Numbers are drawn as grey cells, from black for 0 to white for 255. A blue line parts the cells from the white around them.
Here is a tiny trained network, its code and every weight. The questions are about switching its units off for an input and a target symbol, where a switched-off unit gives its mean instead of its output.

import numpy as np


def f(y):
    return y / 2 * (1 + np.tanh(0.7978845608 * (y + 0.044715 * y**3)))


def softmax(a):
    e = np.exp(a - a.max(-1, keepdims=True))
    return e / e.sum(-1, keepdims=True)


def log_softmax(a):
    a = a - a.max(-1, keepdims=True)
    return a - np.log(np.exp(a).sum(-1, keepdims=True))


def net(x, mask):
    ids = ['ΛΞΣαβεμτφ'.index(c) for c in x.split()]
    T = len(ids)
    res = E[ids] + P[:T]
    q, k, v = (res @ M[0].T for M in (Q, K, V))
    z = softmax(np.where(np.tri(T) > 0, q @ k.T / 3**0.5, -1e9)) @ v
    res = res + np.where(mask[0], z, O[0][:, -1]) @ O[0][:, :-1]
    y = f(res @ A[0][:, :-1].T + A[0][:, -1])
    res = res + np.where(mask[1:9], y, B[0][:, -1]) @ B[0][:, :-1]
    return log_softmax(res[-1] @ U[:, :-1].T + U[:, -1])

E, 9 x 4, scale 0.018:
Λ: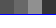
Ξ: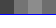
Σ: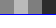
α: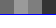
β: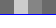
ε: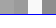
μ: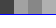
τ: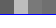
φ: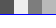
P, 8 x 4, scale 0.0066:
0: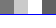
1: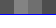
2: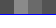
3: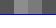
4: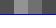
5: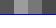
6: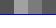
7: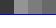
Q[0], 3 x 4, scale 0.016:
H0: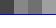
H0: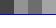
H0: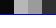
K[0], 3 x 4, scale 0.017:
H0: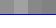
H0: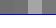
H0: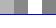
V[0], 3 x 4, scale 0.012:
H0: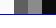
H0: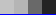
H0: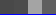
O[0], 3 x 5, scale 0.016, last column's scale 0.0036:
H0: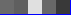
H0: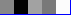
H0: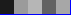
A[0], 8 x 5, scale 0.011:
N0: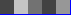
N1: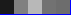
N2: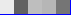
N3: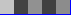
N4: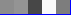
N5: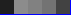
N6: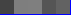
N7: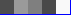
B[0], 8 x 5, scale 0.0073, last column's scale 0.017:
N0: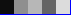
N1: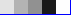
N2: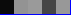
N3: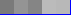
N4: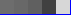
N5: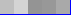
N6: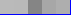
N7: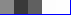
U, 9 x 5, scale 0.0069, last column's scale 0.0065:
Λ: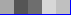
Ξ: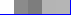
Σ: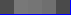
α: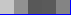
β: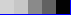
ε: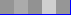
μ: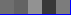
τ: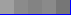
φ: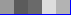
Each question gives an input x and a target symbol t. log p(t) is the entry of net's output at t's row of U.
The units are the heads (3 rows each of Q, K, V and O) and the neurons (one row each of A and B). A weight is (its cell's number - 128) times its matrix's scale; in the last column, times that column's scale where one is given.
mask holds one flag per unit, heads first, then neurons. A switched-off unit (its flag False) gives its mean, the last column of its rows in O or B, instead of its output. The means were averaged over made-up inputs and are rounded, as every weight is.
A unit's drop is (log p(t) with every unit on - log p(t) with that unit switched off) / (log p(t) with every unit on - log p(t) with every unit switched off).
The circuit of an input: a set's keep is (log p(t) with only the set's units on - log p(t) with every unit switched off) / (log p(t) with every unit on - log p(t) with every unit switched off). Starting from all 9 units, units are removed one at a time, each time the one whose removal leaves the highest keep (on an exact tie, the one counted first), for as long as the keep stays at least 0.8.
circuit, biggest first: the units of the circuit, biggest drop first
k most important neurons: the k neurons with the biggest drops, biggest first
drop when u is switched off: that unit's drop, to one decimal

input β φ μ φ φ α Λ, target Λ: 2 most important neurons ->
(N1 N0)
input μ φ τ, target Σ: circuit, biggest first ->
(H0 N0 N4 N1)
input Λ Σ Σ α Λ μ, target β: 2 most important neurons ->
(N1 N5)
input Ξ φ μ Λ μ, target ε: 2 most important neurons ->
(N5 N7)
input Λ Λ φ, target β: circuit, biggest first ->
(H0 N1 N5)
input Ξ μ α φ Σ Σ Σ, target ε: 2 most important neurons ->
(N7 N4)
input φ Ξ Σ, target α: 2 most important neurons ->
(N4 N7)
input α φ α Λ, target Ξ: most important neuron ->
(N1)
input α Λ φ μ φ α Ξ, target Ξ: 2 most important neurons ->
(N1 N0)
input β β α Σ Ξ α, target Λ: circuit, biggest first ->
(N1 H0 N0)
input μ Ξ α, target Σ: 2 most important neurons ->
(N0 N1)
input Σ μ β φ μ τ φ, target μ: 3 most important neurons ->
(N2 N7 N1)
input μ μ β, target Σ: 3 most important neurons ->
(N0 N4 N1)
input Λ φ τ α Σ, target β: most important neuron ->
(N1)
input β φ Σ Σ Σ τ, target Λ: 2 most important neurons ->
(N1 N0)
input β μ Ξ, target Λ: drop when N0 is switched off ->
0.2
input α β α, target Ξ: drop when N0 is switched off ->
0.3
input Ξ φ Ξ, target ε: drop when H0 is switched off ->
0.8
